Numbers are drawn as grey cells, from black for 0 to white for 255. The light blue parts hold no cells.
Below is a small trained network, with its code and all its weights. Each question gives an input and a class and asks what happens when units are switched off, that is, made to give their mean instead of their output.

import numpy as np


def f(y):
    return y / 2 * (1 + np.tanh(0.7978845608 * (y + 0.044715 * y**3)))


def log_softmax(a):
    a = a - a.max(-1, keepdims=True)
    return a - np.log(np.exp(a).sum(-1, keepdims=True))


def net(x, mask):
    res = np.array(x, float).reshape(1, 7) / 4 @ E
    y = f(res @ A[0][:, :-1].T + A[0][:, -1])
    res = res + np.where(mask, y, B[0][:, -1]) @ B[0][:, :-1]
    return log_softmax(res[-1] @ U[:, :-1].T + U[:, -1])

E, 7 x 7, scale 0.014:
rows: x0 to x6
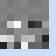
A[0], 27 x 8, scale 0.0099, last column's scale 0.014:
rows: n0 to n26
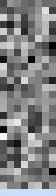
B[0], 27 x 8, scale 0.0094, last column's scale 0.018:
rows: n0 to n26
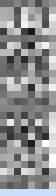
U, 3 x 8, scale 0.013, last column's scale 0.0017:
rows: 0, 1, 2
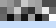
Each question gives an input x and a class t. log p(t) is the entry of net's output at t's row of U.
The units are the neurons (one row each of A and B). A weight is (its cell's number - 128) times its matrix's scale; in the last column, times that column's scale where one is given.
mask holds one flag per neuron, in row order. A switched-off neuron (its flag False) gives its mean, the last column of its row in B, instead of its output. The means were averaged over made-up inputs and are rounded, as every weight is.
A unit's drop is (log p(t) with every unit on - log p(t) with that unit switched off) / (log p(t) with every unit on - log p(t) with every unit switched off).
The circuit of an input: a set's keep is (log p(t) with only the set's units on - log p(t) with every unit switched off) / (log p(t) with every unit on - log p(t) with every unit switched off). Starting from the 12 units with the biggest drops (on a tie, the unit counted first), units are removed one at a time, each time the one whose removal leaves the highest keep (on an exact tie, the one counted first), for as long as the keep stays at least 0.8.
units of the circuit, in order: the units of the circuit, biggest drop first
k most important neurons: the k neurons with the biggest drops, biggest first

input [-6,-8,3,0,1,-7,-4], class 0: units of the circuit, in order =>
(n3)
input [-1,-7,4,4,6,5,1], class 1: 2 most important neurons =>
(n6 n3)
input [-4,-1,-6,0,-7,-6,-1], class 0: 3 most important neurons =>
(n3 n20 n1)
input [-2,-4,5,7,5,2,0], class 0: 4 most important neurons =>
(n24 n20 n4 n12)
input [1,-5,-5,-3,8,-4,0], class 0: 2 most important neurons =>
(n3 n4)
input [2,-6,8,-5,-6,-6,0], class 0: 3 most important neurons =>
(n3 n1 n22)
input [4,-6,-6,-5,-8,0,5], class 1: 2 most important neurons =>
(n20 n3)
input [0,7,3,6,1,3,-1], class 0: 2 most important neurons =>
(n24 n20)
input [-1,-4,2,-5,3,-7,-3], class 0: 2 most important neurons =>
(n3 n1)
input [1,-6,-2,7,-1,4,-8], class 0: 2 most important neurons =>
(n24 n2)
